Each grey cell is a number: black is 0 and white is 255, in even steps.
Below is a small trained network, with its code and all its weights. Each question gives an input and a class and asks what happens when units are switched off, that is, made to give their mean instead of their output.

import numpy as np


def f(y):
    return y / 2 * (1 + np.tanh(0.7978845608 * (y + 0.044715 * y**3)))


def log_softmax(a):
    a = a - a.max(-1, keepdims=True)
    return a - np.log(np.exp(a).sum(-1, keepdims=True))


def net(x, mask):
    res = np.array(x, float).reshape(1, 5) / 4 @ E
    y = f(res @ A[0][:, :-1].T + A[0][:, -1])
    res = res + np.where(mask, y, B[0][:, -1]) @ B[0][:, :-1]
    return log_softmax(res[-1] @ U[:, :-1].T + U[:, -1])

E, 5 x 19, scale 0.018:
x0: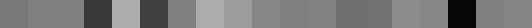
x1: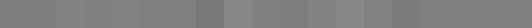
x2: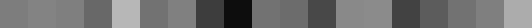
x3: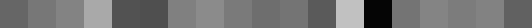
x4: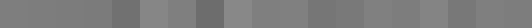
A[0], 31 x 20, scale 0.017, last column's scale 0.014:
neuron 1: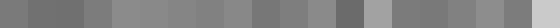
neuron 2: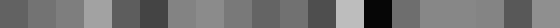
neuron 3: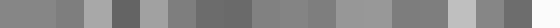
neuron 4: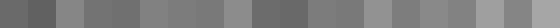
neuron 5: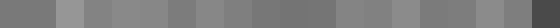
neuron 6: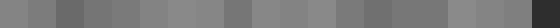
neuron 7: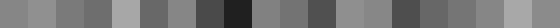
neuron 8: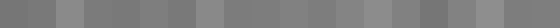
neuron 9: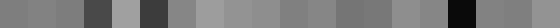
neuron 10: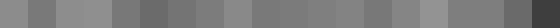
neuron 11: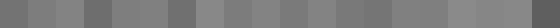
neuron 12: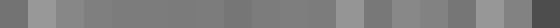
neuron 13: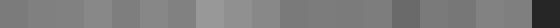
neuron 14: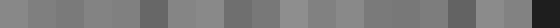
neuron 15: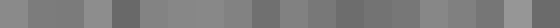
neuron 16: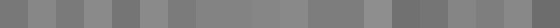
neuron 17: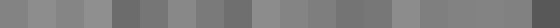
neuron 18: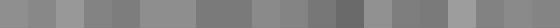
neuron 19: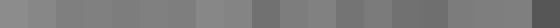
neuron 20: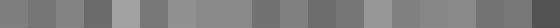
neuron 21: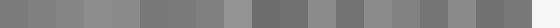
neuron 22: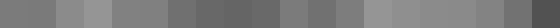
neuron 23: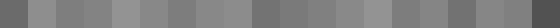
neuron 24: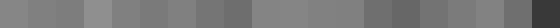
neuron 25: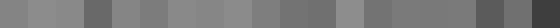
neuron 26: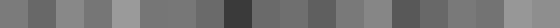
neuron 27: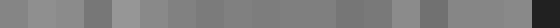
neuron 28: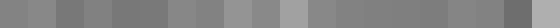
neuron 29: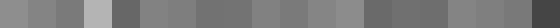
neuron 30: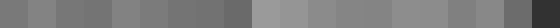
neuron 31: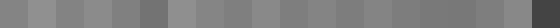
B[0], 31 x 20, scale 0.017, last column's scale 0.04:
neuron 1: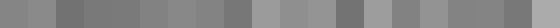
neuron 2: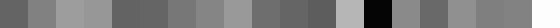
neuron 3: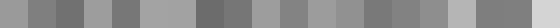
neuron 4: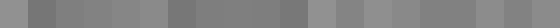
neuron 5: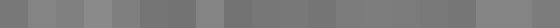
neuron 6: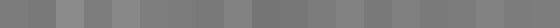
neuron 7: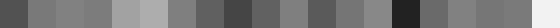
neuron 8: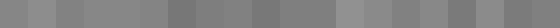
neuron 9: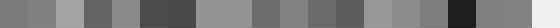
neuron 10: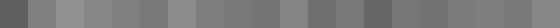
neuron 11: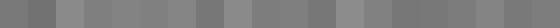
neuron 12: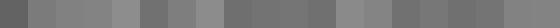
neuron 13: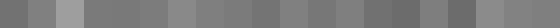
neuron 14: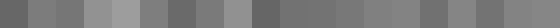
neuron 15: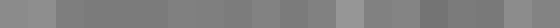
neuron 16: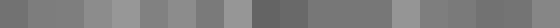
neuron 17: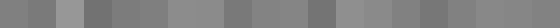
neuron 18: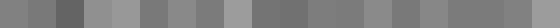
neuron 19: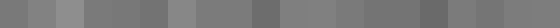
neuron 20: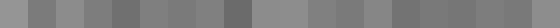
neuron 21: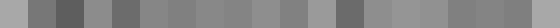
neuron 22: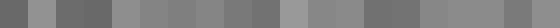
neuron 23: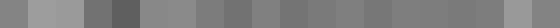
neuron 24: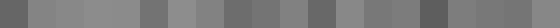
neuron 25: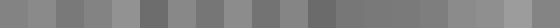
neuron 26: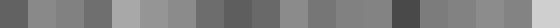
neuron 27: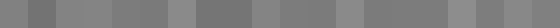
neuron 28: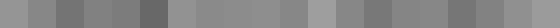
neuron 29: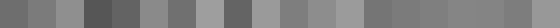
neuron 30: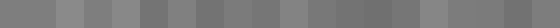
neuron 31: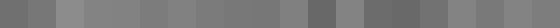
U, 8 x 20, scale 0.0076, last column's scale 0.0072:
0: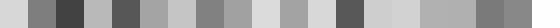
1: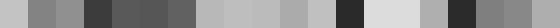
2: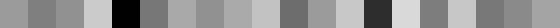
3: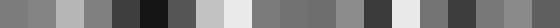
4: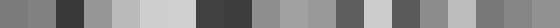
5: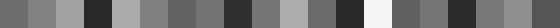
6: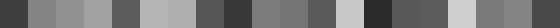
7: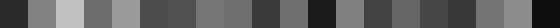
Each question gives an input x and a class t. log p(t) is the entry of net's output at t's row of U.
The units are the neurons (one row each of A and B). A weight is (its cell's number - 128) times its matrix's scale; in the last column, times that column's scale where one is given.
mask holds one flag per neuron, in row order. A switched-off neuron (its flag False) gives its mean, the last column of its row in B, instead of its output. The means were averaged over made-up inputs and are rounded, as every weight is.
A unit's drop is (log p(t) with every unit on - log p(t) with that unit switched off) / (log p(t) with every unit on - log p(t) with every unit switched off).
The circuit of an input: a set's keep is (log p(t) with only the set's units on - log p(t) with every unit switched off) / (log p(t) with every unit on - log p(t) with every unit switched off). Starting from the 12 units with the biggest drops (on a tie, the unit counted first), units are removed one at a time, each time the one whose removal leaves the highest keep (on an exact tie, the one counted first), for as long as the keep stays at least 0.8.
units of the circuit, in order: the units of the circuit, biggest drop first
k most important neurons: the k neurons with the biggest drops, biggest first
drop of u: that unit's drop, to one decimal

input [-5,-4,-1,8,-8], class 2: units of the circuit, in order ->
(neuron 7)
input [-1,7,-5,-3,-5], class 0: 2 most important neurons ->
(neuron 2; neuron 9)
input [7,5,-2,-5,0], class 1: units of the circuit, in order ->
(neuron 7; neuron 2)
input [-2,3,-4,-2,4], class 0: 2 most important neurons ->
(neuron 2; neuron 7)
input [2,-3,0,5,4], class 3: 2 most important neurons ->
(neuron 7; neuron 26)
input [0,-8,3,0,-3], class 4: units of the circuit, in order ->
(neuron 2; neuron 9)
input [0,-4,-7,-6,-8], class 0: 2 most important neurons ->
(neuron 9; neuron 2)
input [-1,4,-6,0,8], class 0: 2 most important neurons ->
(neuron 2; neuron 9)
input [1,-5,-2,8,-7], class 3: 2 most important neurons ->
(neuron 7; neuron 3)
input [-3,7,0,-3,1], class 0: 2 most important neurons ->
(neuron 7; neuron 2)
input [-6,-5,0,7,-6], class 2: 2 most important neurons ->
(neuron 7; neuron 26)
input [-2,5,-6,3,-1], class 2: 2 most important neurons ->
(neuron 7; neuron 9)
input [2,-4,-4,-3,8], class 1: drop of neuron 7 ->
0.2
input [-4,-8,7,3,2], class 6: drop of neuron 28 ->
0.0
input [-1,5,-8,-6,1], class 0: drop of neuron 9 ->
0.2
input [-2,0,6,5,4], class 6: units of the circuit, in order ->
(neuron 9)
